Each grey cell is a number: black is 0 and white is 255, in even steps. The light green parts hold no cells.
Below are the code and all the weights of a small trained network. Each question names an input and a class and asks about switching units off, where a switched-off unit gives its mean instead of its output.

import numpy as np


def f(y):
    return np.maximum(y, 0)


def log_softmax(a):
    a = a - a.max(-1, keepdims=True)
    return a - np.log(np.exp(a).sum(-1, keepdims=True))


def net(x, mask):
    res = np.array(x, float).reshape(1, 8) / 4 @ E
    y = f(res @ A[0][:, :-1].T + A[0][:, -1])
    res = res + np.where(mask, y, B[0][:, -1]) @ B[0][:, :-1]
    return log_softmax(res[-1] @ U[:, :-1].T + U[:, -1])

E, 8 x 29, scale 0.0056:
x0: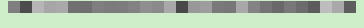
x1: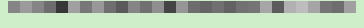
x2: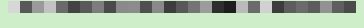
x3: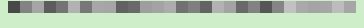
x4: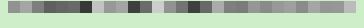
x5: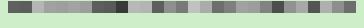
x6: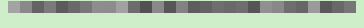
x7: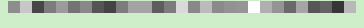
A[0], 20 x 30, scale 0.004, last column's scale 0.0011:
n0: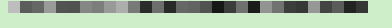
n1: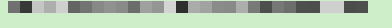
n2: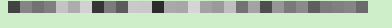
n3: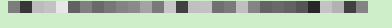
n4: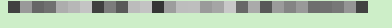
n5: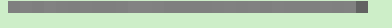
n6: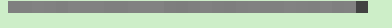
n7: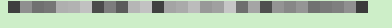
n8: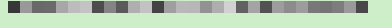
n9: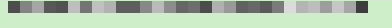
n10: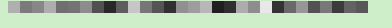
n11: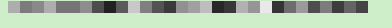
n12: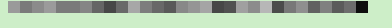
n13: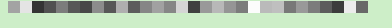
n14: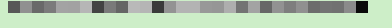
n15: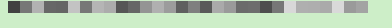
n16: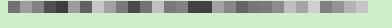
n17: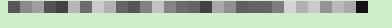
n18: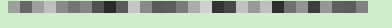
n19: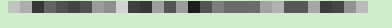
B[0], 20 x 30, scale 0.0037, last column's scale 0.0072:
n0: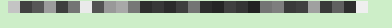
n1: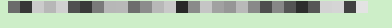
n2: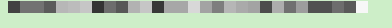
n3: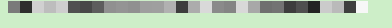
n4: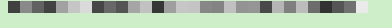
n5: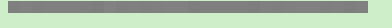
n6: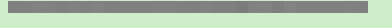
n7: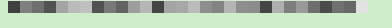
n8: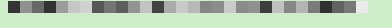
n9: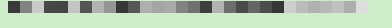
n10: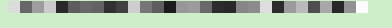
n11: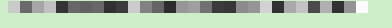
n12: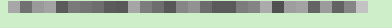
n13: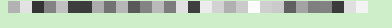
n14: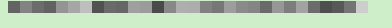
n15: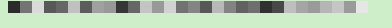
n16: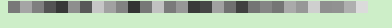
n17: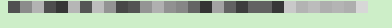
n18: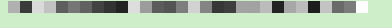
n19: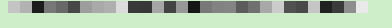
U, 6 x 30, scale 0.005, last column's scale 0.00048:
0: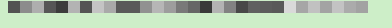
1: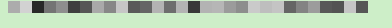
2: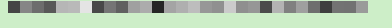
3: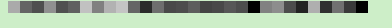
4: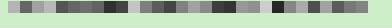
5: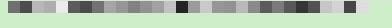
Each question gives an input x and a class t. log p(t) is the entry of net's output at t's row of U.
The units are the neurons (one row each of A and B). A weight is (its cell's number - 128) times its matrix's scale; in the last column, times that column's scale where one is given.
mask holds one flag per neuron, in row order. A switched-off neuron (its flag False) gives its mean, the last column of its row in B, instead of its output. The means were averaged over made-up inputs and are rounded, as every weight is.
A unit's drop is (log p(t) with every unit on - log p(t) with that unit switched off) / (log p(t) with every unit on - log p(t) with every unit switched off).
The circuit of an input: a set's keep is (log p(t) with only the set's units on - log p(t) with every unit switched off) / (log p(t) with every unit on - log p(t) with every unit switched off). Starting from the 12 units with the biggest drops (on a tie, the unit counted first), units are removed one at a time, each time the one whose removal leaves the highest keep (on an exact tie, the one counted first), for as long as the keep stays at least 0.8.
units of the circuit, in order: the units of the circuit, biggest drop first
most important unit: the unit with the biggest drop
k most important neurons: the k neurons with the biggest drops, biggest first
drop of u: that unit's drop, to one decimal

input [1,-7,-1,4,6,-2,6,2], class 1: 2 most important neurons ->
(n13; n19)
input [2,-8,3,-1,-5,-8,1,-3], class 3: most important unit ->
n0
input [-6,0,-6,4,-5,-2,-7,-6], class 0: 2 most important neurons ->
(n9; n17)
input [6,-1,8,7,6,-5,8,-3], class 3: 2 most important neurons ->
(n0; n19)
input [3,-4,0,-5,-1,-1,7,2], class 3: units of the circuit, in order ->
(n0; n19)
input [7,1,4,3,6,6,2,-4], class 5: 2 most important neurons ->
(n1; n3)
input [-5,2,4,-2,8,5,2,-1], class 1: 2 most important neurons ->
(n19; n18)
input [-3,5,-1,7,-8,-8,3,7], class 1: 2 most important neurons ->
(n13; n19)
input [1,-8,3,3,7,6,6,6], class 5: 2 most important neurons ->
(n19; n10)
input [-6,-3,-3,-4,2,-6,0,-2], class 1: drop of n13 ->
0.4
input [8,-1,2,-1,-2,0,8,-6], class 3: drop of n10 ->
-0.1
